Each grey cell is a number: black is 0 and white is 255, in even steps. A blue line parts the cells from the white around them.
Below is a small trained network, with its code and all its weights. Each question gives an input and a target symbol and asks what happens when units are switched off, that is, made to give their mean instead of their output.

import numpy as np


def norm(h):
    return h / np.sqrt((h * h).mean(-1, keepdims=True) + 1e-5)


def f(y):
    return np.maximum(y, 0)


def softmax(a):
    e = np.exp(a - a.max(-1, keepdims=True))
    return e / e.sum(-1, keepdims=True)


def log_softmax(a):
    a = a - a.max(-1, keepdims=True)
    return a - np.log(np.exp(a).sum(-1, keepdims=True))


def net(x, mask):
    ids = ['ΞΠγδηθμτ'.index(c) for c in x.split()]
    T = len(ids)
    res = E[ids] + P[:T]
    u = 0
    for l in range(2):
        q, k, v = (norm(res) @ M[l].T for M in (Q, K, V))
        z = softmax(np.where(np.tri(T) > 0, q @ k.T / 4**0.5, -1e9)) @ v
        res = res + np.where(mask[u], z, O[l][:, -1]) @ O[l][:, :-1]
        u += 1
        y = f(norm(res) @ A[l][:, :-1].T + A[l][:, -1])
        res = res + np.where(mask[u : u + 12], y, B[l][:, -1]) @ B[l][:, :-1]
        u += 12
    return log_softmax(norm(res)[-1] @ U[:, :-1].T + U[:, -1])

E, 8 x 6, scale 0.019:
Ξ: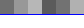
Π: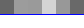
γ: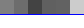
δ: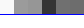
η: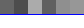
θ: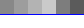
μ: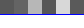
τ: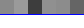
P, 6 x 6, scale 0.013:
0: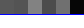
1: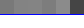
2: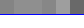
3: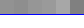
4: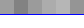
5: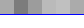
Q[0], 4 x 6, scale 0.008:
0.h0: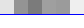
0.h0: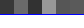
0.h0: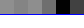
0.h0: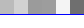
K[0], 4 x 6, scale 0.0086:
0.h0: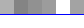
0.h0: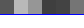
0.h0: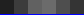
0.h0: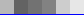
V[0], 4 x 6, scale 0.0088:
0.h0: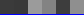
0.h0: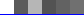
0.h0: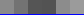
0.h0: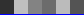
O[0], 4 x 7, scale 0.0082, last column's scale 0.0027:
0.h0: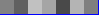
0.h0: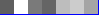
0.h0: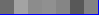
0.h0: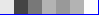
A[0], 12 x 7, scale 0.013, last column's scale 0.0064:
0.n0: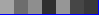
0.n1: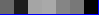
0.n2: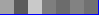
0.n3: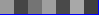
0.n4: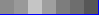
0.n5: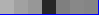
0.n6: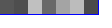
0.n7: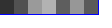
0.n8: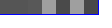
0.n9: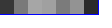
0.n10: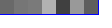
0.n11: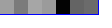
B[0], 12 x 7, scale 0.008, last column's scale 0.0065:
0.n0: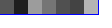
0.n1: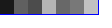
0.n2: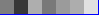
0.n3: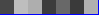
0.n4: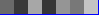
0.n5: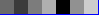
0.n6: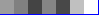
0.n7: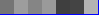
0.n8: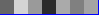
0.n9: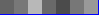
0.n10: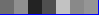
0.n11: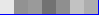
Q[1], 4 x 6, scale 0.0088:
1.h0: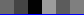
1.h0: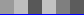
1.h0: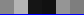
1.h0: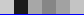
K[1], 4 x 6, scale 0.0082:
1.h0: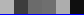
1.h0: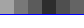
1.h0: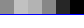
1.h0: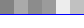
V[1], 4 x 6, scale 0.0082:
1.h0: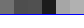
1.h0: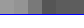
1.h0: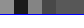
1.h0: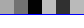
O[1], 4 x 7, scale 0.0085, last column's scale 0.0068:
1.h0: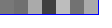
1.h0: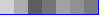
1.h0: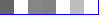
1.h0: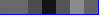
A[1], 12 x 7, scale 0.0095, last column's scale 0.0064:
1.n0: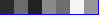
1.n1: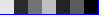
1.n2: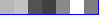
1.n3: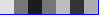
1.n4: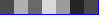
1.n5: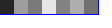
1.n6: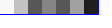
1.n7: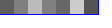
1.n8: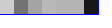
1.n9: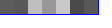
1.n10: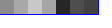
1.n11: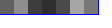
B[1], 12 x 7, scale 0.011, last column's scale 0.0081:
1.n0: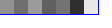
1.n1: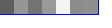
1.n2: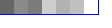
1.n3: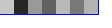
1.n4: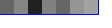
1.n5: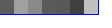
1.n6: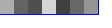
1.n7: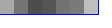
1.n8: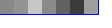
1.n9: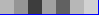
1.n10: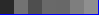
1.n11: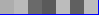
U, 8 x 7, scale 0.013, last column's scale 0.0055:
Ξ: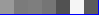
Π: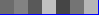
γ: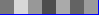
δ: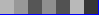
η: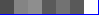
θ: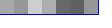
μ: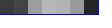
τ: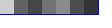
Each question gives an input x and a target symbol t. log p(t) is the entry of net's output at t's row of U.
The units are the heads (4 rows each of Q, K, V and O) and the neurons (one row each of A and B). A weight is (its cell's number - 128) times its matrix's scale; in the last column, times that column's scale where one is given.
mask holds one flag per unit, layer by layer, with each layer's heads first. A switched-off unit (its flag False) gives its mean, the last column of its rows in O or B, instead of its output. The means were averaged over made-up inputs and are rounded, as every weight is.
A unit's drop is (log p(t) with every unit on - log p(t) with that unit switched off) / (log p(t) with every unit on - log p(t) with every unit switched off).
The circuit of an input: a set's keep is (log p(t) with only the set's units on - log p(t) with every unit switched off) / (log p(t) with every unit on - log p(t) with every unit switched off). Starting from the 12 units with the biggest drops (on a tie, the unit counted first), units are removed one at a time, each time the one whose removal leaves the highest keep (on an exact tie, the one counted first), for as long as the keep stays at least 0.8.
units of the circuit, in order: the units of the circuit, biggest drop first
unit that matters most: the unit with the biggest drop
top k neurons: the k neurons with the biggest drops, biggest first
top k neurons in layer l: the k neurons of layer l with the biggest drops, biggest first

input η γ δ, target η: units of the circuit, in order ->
0.n5; 0.h0; 1.n10; 1.n9
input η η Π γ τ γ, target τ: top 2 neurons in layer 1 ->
1.n3; 1.n0
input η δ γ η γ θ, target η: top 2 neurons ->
1.n2; 0.n4
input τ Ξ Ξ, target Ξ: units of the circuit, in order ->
0.n5
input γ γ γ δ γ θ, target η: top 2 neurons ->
0.n4; 1.n2
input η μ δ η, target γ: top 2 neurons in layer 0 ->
0.n6; 0.n2
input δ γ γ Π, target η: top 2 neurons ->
0.n4; 1.n2
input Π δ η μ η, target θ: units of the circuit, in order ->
1.h0; 1.n8; 1.n2
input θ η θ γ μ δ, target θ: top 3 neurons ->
0.n4; 0.n3; 1.n8
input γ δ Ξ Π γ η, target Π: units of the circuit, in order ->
1.h0; 0.h0
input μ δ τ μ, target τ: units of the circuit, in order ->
0.h0; 1.h0; 1.n9
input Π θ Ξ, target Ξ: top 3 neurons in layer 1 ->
1.n7; 1.n2; 1.n3
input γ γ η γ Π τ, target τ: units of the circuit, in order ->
0.h0; 1.n3
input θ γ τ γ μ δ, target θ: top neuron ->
0.n3
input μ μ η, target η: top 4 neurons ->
0.n1; 1.n0; 1.n5; 0.n6
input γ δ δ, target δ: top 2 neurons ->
0.n5; 1.n6
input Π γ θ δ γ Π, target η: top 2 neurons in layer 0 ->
0.n9; 0.n4
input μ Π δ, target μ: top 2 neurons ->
1.n1; 0.n5
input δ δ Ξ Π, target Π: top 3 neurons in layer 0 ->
0.n6; 0.n11; 0.n10
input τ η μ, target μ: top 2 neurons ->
0.n1; 1.n11
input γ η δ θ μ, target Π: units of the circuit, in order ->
1.h0; 0.h0; 1.n9
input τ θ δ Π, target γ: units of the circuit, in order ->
0.h0
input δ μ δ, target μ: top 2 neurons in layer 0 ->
0.n5; 0.n0
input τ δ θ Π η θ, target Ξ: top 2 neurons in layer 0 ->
0.n6; 0.n4
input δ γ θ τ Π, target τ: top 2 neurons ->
1.n2; 0.n5
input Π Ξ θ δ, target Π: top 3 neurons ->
0.n5; 1.n6; 0.n0
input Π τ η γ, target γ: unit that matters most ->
0.h0
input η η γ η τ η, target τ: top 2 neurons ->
0.n6; 1.n0
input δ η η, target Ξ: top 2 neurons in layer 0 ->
0.n1; 0.n9
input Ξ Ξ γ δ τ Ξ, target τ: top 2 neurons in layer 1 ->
1.n0; 1.n11
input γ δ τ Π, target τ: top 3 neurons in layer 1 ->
1.n3; 1.n2; 1.n4
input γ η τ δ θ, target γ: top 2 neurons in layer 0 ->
0.n2; 0.n6
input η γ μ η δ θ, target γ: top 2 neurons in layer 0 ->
0.n6; 0.n2
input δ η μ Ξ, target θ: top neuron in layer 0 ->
0.n5
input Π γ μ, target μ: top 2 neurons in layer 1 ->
1.n11; 1.n9
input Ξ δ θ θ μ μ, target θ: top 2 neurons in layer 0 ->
0.n4; 0.n6
